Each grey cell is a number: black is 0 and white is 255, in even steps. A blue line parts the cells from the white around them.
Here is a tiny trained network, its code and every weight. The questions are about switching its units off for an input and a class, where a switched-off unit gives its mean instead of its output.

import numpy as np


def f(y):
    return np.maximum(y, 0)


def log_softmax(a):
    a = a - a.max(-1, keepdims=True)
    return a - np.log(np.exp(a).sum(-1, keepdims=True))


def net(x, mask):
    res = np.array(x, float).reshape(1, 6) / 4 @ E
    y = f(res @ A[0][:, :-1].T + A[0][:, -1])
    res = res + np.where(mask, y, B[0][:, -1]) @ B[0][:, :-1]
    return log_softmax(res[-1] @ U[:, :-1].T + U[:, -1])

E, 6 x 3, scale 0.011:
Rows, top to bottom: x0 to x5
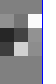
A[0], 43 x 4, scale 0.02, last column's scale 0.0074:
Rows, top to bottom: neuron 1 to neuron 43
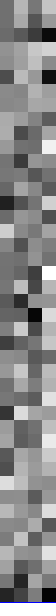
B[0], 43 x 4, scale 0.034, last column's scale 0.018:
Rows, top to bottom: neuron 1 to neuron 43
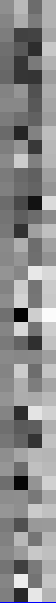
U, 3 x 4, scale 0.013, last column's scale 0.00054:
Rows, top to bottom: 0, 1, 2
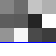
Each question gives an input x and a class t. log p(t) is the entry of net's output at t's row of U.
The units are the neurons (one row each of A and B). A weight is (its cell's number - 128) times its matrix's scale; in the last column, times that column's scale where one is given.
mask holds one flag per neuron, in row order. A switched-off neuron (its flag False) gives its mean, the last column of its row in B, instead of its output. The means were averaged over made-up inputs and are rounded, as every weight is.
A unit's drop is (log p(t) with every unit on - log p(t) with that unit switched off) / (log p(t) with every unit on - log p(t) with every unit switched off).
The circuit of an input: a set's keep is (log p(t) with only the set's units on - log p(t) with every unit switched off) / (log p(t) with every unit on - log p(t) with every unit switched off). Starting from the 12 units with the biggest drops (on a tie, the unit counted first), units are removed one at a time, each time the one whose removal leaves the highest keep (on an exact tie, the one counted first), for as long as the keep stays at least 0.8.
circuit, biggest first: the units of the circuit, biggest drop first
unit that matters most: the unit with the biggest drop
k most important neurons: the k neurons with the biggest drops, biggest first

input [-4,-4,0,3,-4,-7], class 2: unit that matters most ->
neuron 35
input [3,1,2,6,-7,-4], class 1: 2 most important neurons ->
neuron 20; neuron 6
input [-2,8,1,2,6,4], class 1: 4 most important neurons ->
neuron 4; neuron 20; neuron 23; neuron 7
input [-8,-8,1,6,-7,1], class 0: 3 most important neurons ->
neuron 23; neuron 30; neuron 20
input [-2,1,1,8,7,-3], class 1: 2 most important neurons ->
neuron 6; neuron 20
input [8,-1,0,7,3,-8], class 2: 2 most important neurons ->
neuron 23; neuron 35
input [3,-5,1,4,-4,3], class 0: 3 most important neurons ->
neuron 23; neuron 30; neuron 42
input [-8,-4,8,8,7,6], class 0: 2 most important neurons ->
neuron 30; neuron 43
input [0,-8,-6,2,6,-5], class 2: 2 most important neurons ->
neuron 24; neuron 21
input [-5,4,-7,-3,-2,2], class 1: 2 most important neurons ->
neuron 20; neuron 4
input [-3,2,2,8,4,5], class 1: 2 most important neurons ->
neuron 6; neuron 20
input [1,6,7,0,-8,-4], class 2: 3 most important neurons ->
neuron 42; neuron 22; neuron 23
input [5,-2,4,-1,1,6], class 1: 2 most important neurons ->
neuron 15; neuron 30
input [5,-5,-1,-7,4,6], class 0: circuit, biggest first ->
neuron 20
